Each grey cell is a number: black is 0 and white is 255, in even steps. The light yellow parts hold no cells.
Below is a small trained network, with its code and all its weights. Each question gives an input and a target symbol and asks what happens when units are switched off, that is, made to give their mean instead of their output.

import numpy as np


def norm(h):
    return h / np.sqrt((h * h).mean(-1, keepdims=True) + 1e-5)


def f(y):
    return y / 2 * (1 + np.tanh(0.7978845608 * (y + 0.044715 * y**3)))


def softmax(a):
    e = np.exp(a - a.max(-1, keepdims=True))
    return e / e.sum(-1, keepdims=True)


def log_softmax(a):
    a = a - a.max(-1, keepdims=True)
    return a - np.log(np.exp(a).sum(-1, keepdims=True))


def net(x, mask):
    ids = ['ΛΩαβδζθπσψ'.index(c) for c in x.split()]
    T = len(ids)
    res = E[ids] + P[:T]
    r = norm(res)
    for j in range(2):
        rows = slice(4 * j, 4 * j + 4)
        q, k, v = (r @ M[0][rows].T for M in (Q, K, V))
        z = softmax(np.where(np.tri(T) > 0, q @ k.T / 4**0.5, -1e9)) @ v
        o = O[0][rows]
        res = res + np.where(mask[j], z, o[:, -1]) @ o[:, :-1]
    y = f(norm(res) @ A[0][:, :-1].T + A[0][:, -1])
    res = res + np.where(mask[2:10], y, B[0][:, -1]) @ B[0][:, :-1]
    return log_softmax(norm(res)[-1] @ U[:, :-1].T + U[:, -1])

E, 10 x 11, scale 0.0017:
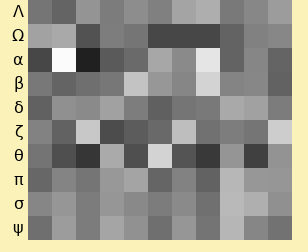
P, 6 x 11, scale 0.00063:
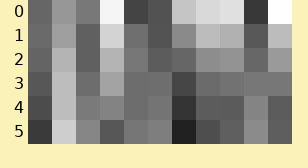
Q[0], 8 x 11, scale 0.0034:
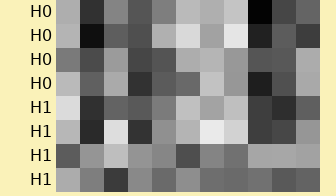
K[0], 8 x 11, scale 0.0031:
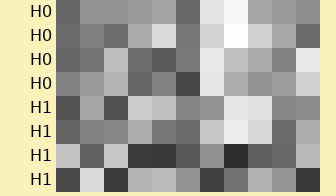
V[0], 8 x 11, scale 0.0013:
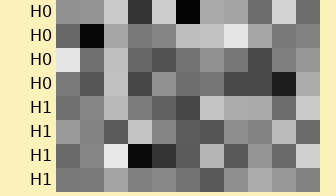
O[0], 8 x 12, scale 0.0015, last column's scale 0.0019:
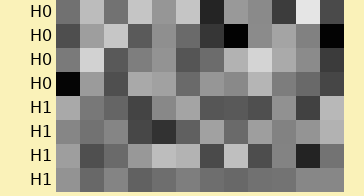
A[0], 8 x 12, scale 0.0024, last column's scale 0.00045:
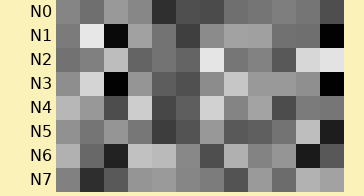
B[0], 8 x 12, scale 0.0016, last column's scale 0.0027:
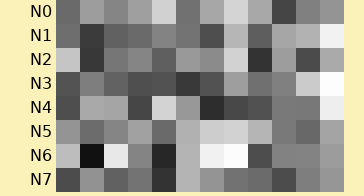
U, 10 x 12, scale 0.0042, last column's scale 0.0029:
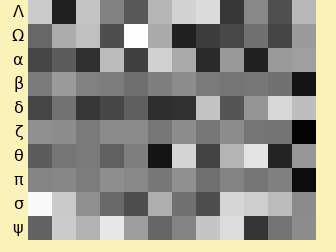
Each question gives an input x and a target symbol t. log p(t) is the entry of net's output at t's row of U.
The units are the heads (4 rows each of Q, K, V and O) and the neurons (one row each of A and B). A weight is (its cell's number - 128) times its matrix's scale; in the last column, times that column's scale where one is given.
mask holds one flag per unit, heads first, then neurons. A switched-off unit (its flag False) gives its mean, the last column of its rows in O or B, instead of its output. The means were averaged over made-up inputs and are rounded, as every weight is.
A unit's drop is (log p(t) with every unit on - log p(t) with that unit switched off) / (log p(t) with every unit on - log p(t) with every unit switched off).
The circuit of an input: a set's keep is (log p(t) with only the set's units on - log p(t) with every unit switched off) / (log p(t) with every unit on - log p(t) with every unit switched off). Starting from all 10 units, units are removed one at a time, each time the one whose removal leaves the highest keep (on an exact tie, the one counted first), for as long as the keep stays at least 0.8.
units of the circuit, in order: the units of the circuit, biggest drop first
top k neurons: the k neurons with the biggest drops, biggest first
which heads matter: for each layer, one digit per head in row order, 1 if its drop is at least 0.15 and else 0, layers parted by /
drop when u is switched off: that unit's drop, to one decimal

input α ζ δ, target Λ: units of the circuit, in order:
(H1 N6)
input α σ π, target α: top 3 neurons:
(N7 N3 N6)
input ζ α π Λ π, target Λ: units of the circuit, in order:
(H1 N6)
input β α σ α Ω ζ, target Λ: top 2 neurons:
(N2 N4)
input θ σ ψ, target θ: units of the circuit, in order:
(H0)
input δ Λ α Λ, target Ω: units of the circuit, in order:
(H0 N6 N3)
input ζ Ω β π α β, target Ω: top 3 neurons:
(N5 N2 N3)
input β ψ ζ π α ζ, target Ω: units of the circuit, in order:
(H1 H0 N3)
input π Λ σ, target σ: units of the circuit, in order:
(H0 N1 N3)
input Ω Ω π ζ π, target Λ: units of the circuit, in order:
(N6 H1)
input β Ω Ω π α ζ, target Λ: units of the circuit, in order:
(N2 N3)
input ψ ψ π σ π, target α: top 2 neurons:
(N6 N7)
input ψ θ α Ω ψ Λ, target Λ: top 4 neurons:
(N4 N3 N1 N2)
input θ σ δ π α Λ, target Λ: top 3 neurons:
(N4 N3 N1)
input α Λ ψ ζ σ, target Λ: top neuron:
(N6)
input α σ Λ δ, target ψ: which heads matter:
10
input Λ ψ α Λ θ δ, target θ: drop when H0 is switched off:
0.7
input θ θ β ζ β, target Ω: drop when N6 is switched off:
0.0
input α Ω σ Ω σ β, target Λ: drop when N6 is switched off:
0.2
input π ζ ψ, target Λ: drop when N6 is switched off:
0.9
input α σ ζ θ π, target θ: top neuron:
(N2)
